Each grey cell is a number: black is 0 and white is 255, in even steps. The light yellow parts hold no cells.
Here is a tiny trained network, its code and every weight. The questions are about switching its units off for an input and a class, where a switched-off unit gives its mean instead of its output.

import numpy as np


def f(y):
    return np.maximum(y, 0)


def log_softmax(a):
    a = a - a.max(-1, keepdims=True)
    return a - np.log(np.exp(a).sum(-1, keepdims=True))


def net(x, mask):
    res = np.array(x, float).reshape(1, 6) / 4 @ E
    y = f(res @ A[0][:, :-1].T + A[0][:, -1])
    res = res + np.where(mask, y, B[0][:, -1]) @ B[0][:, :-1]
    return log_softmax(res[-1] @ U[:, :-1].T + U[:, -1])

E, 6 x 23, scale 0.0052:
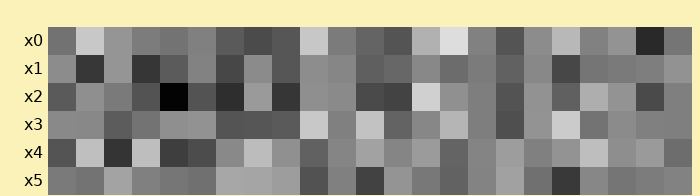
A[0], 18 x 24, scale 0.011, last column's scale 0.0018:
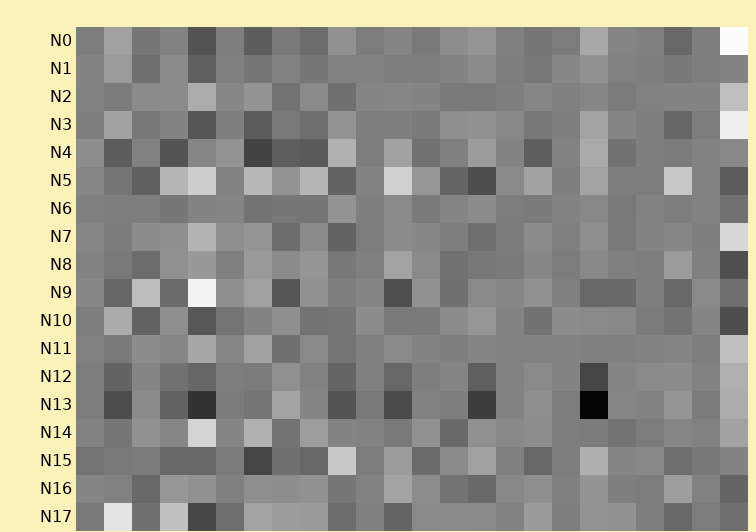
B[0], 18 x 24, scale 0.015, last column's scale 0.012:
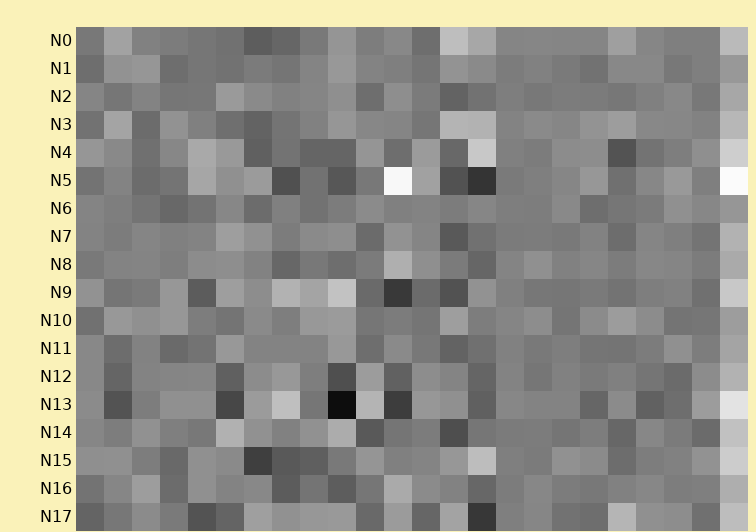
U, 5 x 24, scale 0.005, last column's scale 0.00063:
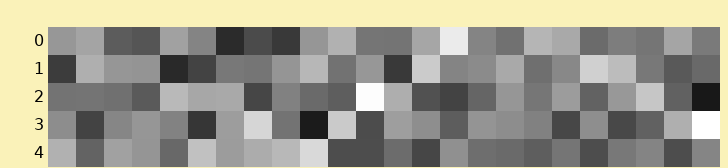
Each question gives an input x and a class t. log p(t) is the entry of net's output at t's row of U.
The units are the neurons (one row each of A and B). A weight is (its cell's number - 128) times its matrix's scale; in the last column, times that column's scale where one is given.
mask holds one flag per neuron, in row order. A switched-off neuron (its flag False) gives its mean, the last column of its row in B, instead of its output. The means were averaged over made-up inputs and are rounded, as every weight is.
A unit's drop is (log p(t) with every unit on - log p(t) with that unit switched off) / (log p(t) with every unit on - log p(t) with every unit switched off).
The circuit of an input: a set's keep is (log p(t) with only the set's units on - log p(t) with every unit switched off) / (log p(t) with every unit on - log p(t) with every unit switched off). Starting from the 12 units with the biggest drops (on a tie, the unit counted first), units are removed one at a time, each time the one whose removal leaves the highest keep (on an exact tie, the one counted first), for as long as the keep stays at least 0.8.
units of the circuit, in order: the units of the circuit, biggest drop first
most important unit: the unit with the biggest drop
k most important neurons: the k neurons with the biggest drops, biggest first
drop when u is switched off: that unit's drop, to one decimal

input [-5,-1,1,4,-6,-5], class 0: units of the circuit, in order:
[N5 N4]
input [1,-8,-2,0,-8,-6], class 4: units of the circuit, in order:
[N9]
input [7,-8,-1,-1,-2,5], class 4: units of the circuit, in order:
[N9 N5]
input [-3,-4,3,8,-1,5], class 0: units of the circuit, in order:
[N5 N17]
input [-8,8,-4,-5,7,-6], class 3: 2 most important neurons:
[N13 N12]
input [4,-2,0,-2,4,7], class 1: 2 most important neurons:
[N17 N4]
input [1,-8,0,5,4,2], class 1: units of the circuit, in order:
[N17 N4]
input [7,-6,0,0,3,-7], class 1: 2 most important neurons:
[N17 N10]
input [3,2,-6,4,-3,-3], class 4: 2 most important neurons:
[N9 N14]
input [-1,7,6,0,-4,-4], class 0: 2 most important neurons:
[N15 N4]
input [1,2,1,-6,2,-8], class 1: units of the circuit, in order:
[N4 N13 N5]
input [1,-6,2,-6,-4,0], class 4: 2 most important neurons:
[N5 N13]
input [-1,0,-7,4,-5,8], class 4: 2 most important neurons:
[N9 N14]
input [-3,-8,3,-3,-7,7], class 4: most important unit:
N9
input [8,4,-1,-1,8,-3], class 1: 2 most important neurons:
[N17 N10]
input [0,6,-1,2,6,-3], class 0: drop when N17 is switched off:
0.1
